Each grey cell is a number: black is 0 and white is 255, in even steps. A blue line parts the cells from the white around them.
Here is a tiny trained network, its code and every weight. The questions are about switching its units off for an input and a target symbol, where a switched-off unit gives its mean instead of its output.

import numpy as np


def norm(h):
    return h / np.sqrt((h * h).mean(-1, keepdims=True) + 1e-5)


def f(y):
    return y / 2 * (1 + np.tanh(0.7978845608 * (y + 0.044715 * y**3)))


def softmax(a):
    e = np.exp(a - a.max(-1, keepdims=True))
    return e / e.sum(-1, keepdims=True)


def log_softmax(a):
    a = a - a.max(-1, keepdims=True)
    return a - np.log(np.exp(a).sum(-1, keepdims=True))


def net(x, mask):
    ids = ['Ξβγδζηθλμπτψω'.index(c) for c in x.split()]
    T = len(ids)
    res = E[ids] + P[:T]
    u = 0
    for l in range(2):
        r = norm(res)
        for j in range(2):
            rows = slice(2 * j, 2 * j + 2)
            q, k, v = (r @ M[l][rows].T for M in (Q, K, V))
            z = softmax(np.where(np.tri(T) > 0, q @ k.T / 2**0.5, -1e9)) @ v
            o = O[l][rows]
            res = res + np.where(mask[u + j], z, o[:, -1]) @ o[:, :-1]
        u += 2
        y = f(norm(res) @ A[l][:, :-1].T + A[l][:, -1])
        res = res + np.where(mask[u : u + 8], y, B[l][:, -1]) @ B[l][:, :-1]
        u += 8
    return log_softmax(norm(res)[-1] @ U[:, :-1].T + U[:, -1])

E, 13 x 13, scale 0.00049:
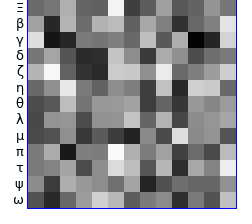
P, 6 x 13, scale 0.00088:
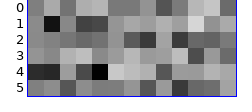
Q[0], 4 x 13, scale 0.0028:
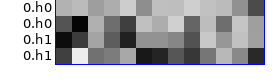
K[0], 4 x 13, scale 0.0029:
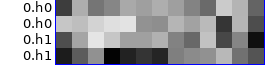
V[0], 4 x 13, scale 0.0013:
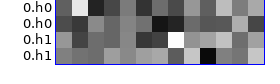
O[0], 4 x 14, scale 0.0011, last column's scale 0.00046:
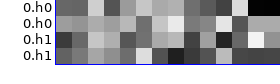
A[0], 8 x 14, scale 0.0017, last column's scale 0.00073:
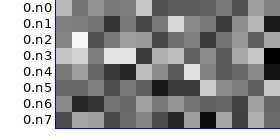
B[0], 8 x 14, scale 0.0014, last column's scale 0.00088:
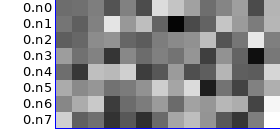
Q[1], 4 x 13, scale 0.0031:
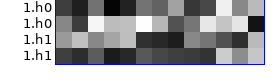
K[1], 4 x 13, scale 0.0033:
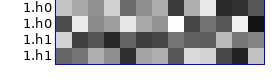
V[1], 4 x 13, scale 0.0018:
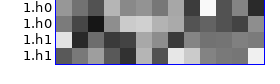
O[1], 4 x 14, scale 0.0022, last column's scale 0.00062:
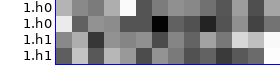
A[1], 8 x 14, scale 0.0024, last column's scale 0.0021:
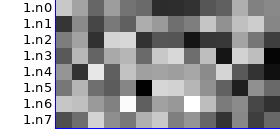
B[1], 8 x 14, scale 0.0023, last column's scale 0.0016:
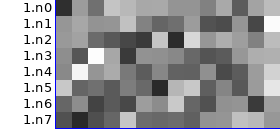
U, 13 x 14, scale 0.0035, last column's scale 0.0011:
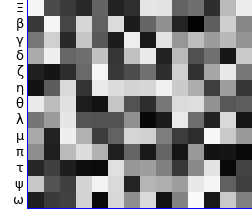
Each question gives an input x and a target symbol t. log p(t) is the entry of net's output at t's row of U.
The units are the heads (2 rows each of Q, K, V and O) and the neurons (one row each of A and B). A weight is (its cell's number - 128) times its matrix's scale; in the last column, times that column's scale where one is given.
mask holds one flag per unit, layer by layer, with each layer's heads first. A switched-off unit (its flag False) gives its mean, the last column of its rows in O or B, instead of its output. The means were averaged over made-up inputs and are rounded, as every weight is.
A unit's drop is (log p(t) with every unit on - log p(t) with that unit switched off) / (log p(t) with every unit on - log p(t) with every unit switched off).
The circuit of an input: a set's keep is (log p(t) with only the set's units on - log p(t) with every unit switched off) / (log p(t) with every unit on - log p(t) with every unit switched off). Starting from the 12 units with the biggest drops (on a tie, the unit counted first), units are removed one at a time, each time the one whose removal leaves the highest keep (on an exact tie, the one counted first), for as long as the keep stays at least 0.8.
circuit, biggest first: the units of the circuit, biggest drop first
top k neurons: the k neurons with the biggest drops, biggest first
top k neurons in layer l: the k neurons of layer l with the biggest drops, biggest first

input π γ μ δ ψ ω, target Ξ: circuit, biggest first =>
0.n7; 1.n5
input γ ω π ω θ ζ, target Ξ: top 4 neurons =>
0.n7; 1.n5; 0.n1; 0.n4
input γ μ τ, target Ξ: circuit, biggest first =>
0.n7
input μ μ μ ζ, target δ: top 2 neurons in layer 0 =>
0.n3; 0.n7
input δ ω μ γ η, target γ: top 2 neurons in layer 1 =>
1.n2; 1.n0
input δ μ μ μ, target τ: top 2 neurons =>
1.n6; 0.n3
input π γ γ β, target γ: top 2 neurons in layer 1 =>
1.n2; 1.n0
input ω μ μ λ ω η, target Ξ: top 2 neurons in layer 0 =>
0.n7; 0.n1
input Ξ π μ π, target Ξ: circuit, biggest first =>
0.n1; 1.n5
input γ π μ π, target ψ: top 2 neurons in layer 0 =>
0.n3; 0.n1
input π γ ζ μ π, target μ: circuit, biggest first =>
1.h0; 1.n3; 0.n6
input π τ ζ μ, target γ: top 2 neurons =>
1.n2; 0.n2
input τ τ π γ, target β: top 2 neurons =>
0.n4; 0.n2
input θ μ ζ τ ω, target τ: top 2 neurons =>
0.n6; 1.n5
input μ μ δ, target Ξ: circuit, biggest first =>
1.n5; 0.n7
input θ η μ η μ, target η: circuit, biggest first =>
1.h0; 1.n1
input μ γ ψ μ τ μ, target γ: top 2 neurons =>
0.n1; 1.n2
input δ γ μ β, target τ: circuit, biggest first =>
1.n6; 0.n3
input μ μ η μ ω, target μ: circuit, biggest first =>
1.n3; 1.h0; 0.n6
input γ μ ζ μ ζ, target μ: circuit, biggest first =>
1.n3; 1.h0; 0.n4
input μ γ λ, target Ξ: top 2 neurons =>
0.n7; 1.n5
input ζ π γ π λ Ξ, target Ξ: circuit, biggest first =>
0.n7
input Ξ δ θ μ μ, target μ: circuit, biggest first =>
1.n3; 1.h0; 0.n6
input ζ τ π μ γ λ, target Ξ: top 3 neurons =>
0.n7; 0.n1; 1.n5
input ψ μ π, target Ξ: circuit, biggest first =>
0.n7; 1.n5
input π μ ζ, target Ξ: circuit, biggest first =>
0.n7; 1.n5
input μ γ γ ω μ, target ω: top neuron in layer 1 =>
1.n0
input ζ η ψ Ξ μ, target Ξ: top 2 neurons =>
0.n5; 0.n1
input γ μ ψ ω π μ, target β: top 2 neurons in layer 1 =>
1.n1; 1.n2
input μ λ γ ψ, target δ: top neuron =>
1.n4
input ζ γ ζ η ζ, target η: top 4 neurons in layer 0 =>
0.n4; 0.n1; 0.n7; 0.n2
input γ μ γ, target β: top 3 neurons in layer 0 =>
0.n6; 0.n1; 0.n7
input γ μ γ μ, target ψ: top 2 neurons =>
0.n3; 0.n7
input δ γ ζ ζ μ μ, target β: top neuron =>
1.n1
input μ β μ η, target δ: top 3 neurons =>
1.n4; 1.n6; 0.n3
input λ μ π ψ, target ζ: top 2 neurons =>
1.n7; 0.n6
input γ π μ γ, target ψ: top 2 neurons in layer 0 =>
0.n3; 0.n7
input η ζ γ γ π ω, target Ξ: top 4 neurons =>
0.n7; 0.n1; 0.n0; 0.n6
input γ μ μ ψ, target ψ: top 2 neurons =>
0.n3; 0.n1
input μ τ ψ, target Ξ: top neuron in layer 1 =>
1.n5
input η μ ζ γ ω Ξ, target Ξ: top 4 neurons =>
0.n7; 1.n5; 0.n1; 0.n0
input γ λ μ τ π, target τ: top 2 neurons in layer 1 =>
1.n4; 1.n0
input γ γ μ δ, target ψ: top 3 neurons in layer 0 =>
0.n3; 0.n1; 0.n7
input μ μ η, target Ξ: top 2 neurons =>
0.n7; 1.n5
